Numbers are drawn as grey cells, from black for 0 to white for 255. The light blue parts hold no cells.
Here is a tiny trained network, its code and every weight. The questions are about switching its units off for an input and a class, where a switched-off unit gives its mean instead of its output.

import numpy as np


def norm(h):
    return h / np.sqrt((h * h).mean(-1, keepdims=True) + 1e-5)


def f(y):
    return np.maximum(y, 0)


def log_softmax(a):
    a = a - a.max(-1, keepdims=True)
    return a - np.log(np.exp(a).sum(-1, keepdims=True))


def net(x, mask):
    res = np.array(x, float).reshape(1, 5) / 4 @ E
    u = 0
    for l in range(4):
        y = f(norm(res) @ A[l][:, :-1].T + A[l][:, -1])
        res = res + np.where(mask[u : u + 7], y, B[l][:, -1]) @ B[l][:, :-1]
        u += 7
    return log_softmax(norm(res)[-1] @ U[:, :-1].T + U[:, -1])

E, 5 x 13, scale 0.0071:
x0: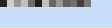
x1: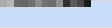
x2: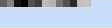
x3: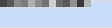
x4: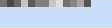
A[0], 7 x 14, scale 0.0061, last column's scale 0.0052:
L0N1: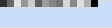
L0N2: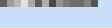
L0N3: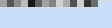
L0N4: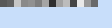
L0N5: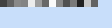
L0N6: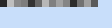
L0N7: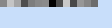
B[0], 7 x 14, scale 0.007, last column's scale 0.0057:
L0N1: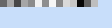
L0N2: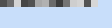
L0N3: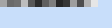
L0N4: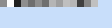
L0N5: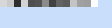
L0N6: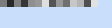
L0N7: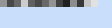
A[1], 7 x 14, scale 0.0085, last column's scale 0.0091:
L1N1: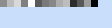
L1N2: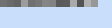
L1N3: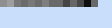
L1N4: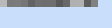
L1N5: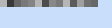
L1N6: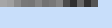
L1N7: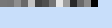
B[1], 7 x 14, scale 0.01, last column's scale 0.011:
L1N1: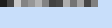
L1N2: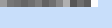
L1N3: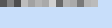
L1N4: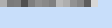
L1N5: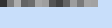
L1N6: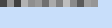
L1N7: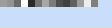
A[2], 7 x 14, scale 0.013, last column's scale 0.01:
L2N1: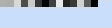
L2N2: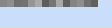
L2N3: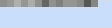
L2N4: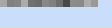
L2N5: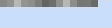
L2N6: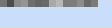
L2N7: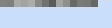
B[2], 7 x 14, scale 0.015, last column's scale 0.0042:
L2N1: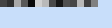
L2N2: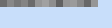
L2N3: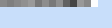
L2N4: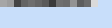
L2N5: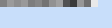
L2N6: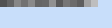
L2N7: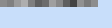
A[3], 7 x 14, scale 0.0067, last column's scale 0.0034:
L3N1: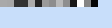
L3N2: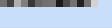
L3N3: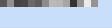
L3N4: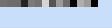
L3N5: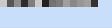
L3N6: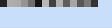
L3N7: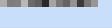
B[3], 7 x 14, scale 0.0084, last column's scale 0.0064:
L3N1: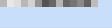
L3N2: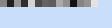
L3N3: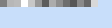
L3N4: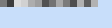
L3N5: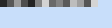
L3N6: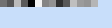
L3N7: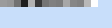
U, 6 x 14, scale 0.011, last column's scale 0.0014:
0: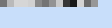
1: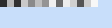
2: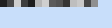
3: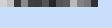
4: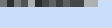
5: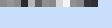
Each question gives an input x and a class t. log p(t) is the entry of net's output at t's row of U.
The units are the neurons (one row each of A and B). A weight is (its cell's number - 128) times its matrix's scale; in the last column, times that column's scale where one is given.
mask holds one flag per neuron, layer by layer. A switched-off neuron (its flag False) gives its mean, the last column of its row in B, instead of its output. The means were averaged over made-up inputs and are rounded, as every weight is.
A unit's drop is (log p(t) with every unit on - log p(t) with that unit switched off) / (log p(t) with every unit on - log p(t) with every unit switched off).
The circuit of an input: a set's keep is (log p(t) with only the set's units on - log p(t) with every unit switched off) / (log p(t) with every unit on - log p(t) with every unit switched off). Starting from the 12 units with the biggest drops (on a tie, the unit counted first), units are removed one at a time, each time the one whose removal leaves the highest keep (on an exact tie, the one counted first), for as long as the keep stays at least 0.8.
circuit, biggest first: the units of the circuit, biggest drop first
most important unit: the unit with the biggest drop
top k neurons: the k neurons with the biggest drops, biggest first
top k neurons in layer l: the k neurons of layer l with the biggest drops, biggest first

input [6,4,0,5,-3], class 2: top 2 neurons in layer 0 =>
[L0N2, L0N6]
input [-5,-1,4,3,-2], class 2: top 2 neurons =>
[L3N5, L2N3]
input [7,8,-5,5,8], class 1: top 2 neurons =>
[L1N3, L0N7]
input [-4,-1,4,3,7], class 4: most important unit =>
L2N6
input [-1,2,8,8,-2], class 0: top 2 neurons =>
[L0N3, L0N7]
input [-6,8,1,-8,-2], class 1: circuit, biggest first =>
[L1N6, L1N3]
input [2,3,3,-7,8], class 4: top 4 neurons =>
[L0N3, L2N6, L0N5, L3N2]
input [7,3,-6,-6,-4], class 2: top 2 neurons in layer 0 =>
[L0N2, L0N5]
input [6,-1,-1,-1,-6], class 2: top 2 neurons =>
[L0N2, L0N6]
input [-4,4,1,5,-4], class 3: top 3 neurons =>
[L0N5, L0N2, L0N6]
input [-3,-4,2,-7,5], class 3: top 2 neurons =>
[L0N3, L0N4]
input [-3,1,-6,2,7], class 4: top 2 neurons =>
[L2N6, L0N3]
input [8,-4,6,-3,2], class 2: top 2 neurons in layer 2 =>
[L2N3, L2N5]
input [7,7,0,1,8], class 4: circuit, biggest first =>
[L2N6]
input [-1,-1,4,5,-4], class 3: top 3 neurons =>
[L0N5, L2N3, L2N5]
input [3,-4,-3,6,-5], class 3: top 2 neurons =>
[L0N5, L1N3]
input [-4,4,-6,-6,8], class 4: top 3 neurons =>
[L0N3, L2N6, L0N5]
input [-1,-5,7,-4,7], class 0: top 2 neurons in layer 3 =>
[L3N3, L3N1]
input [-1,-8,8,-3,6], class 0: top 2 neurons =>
[L3N3, L1N3]
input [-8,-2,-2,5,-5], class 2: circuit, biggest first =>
[L3N5]
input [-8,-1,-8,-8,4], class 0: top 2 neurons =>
[L2N5, L2N3]
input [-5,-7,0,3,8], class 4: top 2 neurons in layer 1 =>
[L1N3, L1N4]
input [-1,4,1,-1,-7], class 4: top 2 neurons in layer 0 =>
[L0N7, L0N5]
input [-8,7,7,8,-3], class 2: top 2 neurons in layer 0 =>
[L0N3, L0N7]
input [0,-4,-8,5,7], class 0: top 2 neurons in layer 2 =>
[L2N5, L2N3]
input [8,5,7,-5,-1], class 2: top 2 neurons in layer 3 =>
[L3N6, L3N2]
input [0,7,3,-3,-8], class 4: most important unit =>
L0N7
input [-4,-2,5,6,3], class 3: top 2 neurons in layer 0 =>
[L0N5, L0N6]
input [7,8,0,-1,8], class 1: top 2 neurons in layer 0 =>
[L0N7, L0N5]
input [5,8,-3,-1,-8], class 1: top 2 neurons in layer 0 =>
[L0N3, L0N5]
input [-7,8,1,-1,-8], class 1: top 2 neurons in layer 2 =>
[L2N4, L2N6]
